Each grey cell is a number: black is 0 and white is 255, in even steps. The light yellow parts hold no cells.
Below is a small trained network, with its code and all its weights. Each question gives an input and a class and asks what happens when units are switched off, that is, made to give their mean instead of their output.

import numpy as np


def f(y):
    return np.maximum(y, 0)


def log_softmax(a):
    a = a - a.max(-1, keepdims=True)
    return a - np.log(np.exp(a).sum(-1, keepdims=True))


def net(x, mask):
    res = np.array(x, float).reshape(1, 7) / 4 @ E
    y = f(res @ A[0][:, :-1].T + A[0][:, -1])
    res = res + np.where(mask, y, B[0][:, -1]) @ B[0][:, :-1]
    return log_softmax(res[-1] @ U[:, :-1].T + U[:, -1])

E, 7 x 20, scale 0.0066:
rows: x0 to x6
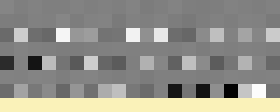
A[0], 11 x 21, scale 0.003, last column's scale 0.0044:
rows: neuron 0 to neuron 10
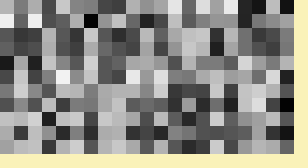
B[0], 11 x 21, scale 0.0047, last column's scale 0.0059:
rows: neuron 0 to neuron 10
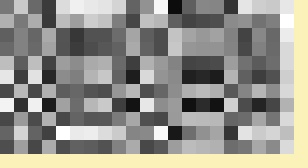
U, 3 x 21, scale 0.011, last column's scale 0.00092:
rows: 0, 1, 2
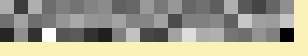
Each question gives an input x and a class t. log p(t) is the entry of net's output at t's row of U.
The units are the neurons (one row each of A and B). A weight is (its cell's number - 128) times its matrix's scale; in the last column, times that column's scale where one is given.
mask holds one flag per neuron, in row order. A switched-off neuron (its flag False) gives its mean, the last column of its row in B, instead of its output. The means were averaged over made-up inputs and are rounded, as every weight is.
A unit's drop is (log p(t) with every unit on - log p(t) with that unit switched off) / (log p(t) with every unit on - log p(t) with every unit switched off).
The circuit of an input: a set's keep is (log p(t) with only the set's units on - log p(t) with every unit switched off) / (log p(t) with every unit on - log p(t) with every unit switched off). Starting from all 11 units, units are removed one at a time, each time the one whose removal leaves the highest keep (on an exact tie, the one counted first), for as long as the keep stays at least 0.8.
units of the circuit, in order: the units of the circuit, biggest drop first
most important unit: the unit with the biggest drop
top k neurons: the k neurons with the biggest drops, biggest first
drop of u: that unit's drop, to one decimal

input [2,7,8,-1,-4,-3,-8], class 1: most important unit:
neuron 0
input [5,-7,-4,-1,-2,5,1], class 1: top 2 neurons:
[neuron 9; neuron 5]
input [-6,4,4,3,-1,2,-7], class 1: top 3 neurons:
[neuron 0; neuron 7; neuron 4]
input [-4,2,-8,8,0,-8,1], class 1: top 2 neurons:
[neuron 9; neuron 5]
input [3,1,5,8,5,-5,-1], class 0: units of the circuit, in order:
[neuron 5; neuron 0]
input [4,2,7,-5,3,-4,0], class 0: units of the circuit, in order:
[neuron 5; neuron 0]
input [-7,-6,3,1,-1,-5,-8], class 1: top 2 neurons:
[neuron 0; neuron 7]
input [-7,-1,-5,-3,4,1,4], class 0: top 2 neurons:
[neuron 7; neuron 0]
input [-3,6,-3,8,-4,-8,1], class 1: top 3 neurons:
[neuron 9; neuron 5; neuron 7]
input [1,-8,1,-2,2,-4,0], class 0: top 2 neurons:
[neuron 0; neuron 6]
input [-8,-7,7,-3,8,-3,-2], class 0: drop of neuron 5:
0.2
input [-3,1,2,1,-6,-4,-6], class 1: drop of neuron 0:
0.8
